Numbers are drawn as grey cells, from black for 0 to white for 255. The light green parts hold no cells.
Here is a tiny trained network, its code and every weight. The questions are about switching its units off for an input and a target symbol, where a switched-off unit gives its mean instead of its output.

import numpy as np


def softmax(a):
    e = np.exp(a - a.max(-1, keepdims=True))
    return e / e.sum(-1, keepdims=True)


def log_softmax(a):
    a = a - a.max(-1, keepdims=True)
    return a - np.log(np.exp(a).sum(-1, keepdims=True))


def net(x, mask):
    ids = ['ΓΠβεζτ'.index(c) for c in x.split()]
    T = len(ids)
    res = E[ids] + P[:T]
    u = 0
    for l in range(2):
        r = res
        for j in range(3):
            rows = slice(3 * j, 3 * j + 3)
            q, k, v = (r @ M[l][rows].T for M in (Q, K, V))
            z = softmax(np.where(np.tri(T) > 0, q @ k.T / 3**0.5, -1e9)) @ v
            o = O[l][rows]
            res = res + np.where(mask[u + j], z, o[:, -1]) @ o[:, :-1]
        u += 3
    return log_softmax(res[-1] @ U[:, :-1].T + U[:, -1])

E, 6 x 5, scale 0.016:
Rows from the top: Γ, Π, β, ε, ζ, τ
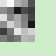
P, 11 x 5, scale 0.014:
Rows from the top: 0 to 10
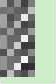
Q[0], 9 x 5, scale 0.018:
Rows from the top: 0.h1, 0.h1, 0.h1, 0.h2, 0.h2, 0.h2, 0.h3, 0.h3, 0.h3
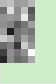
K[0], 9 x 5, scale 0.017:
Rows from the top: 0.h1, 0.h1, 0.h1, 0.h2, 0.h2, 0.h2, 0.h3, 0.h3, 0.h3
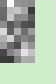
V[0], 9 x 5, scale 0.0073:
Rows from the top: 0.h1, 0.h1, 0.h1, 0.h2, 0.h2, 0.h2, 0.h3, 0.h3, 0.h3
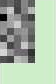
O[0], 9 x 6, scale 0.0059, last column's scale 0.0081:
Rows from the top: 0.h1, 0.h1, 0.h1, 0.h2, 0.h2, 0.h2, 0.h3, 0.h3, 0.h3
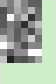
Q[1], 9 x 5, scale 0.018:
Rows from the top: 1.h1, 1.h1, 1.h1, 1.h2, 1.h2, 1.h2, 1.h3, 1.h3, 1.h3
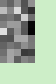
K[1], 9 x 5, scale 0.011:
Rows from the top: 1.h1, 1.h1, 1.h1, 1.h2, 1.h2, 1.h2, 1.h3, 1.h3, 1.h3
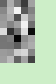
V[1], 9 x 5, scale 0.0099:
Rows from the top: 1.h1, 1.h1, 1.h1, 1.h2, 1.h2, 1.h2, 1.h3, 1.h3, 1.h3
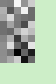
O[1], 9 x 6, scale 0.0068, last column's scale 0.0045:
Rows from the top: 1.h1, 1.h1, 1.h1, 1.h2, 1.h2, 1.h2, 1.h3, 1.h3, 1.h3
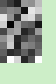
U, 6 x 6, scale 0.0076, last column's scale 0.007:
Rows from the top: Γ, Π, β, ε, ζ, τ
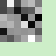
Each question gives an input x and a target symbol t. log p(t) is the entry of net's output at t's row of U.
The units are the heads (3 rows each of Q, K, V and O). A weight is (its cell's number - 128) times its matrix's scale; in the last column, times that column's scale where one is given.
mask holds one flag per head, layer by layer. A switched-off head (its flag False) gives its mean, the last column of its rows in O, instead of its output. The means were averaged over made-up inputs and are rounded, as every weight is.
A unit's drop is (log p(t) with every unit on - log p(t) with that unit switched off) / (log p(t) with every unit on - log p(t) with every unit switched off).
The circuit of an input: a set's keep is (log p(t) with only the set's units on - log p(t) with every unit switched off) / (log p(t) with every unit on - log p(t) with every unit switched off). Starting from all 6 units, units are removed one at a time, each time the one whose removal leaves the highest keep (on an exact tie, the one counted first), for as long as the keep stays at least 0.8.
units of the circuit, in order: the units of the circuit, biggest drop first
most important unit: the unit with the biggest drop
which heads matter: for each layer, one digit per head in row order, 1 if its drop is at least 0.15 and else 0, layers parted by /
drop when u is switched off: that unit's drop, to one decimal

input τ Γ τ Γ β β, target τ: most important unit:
0.h3
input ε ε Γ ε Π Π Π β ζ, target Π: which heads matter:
001 / 001
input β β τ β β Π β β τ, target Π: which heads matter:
010 / 001
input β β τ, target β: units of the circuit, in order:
[0.h3, 1.h1]
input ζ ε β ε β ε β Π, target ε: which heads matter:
000 / 100
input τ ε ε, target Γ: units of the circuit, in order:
[1.h2, 1.h1]
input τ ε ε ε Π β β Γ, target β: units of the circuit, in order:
[0.h1, 1.h2, 0.h3, 0.h2]
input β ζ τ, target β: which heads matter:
000 / 100
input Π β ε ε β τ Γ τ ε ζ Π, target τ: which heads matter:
011 / 011
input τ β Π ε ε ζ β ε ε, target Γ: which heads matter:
100 / 110
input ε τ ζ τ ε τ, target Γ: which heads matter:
101 / 110
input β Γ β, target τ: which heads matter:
101 / 010
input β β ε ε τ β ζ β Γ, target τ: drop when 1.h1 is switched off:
0.2
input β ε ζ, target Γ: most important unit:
0.h3
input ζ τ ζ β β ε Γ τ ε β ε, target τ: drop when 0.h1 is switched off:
0.0
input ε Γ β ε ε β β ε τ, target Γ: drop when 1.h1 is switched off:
0.3
